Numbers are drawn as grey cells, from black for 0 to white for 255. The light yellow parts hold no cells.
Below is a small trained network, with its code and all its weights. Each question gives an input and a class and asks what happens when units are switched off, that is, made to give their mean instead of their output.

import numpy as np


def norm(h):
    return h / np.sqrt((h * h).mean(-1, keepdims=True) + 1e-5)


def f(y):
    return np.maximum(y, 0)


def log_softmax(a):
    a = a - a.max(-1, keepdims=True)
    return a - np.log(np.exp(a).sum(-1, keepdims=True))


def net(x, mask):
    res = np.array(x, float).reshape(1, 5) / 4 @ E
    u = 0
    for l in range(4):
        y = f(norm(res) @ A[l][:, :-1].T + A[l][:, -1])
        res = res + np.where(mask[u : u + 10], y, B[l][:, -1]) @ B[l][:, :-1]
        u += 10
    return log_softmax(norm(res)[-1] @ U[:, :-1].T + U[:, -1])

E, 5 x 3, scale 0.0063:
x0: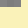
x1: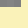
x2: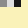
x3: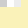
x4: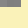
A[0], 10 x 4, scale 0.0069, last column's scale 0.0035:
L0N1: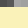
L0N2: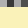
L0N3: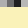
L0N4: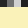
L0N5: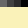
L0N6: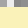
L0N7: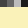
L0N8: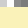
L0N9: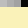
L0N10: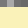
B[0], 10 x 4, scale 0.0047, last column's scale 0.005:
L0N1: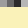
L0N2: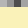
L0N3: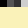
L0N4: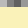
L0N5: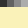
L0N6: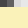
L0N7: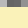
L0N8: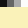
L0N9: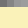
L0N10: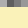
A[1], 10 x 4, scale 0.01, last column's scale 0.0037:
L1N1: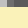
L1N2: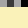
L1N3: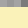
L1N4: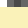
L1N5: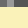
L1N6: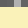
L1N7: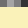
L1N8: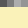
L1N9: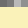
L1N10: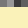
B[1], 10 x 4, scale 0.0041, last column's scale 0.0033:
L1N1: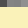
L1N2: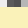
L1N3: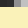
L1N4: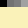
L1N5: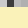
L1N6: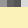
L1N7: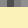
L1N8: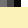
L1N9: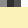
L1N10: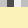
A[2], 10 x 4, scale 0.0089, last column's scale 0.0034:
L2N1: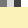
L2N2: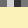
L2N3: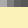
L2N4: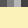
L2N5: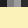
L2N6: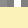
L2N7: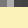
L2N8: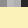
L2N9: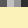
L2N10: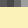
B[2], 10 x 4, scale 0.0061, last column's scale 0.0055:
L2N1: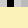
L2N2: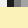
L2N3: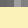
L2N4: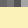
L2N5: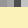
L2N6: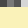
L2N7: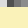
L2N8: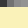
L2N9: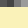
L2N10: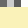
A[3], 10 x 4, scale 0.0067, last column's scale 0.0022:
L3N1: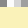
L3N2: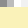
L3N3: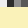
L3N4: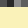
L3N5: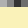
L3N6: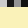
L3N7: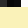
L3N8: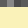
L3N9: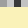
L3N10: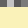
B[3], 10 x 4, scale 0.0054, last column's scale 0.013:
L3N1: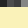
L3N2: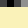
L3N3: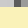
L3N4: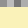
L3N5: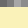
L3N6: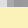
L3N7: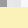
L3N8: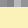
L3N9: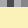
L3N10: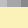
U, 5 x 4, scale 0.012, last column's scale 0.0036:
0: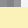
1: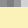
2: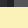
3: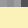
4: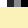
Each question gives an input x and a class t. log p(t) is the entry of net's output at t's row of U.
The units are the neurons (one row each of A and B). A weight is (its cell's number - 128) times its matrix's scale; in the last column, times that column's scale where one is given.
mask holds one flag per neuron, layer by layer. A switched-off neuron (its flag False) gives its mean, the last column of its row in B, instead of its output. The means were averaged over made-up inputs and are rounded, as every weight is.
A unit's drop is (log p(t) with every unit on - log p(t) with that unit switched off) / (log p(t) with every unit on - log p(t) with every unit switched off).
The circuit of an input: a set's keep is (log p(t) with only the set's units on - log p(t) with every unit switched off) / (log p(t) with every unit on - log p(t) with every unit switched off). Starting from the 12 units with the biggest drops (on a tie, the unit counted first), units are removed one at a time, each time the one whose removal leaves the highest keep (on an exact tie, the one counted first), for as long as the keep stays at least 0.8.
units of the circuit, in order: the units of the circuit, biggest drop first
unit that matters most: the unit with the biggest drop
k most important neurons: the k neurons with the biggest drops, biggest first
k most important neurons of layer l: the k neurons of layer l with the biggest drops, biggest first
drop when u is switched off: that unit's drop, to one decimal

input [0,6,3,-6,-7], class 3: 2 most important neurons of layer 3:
(L3N7; L3N2)
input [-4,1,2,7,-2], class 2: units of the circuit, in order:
(L3N7; L3N2; L3N1)
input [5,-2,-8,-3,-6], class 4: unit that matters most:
L1N2
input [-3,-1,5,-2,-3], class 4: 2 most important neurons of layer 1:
(L1N3; L1N9)
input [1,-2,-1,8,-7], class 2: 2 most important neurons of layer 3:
(L3N7; L3N2)
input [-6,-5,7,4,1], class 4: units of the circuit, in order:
(L2N1; L3N7)
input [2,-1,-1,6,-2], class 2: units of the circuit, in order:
(L3N7; L3N2)
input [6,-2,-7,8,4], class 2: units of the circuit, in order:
(L3N7; L3N2; L2N6; L3N1)
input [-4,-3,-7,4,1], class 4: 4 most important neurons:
(L3N7; L0N3; L0N8; L1N2)
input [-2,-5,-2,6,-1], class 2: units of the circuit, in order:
(L3N7; L3N2)
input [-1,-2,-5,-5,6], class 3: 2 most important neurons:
(L3N7; L0N8)
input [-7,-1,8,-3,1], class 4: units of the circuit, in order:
(L2N2; L2N1)
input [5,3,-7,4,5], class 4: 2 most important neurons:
(L3N7; L0N3)
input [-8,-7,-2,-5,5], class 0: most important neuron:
(L3N7)
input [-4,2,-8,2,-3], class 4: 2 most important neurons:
(L1N2; L3N7)
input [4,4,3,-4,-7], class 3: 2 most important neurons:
(L3N7; L0N8)
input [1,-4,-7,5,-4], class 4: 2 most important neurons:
(L3N7; L0N3)
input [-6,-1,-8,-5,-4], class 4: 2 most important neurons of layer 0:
(L0N8; L0N3)
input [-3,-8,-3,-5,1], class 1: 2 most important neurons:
(L3N7; L0N8)
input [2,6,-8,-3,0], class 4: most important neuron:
(L1N2)
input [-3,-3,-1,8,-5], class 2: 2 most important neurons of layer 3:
(L3N7; L3N2)
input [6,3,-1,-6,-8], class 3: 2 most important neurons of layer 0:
(L0N8; L0N6)
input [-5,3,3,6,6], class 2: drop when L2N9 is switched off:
-0.1
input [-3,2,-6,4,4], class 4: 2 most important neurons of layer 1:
(L1N2; L1N4)
